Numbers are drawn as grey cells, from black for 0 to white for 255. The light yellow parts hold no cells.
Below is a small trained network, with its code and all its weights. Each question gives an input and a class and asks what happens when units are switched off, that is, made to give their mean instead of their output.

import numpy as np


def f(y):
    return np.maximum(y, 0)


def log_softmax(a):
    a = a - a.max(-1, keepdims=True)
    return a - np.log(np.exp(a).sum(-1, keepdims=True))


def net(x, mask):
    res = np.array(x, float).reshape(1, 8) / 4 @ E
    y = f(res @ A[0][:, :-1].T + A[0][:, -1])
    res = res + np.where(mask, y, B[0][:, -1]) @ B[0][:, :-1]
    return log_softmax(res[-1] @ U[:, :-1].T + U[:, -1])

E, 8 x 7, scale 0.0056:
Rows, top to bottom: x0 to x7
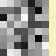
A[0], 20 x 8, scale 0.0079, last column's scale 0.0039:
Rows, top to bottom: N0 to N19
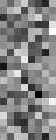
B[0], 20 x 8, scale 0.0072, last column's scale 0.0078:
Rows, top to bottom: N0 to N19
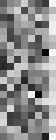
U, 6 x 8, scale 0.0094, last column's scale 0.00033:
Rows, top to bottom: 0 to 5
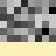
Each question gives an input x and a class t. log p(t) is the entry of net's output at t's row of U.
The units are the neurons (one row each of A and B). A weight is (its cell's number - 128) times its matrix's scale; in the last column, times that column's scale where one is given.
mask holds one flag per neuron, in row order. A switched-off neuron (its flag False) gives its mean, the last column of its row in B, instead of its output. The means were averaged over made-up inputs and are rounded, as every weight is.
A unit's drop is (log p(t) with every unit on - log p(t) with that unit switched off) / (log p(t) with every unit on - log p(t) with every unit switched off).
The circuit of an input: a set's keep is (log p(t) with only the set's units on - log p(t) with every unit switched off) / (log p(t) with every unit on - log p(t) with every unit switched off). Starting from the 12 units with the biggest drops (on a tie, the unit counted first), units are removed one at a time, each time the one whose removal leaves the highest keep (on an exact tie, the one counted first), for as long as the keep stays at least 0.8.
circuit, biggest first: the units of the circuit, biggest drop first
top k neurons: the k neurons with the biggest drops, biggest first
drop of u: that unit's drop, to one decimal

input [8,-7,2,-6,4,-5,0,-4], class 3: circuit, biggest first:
N16
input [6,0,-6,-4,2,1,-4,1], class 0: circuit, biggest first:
N11, N0
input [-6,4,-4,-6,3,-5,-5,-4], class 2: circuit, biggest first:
N2, N9
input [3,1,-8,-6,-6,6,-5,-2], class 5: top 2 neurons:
N13, N5
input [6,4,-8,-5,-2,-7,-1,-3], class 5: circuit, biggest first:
N13, N17
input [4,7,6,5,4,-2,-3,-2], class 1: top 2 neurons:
N12, N8
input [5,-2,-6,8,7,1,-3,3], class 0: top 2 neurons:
N11, N18
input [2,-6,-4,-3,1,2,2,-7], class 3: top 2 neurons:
N16, N11
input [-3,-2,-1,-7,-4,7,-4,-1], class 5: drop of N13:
0.1
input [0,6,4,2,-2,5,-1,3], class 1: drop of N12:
0.1
